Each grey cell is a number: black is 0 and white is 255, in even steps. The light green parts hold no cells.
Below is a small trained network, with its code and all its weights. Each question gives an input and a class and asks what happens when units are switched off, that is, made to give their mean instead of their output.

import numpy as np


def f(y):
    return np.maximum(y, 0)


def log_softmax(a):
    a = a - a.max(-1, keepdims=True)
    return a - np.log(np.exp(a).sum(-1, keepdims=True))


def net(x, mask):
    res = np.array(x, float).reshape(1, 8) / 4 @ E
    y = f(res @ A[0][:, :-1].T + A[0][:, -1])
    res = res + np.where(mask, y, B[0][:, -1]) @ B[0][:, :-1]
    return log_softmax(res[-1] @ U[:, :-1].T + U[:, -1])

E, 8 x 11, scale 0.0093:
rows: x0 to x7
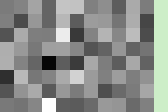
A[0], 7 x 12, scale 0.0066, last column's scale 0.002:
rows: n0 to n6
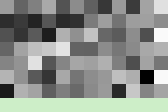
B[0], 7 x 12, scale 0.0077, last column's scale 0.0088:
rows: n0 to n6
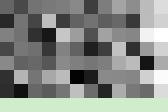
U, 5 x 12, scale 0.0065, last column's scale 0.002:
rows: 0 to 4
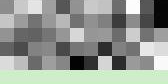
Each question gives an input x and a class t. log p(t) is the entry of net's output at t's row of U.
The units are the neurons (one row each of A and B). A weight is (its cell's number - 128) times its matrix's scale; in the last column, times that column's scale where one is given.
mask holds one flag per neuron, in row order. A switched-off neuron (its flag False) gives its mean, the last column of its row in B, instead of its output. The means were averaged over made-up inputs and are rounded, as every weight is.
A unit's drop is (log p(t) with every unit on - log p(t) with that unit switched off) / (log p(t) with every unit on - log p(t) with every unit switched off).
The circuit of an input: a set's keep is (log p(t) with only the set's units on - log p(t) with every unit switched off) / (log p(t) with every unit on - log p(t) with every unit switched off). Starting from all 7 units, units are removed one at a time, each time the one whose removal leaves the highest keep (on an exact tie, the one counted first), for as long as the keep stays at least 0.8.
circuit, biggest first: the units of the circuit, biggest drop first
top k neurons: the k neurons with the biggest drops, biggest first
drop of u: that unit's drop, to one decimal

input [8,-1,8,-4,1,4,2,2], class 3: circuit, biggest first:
(n3)
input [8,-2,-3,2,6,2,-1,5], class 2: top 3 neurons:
(n5 n1 n3)
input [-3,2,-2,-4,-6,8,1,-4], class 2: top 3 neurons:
(n5 n1 n4)
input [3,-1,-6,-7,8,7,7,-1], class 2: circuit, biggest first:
(n4 n5)
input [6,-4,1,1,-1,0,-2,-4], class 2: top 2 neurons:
(n1 n5)
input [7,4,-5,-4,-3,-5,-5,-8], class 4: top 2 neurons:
(n6 n5)
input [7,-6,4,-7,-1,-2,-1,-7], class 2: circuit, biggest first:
(n1 n4)
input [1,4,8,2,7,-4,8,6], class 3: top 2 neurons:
(n6 n3)
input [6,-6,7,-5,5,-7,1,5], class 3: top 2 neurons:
(n6 n1)
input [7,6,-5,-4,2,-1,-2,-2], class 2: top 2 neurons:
(n3 n1)
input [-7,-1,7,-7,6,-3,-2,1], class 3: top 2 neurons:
(n1 n6)
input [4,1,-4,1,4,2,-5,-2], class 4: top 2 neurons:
(n6 n5)
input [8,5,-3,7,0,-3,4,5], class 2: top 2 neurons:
(n5 n1)
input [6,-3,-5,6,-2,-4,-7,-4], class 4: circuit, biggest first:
(n6)
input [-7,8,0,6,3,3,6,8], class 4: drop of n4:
-0.1
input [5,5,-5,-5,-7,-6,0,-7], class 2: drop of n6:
0.0
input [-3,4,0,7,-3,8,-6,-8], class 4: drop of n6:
0.4
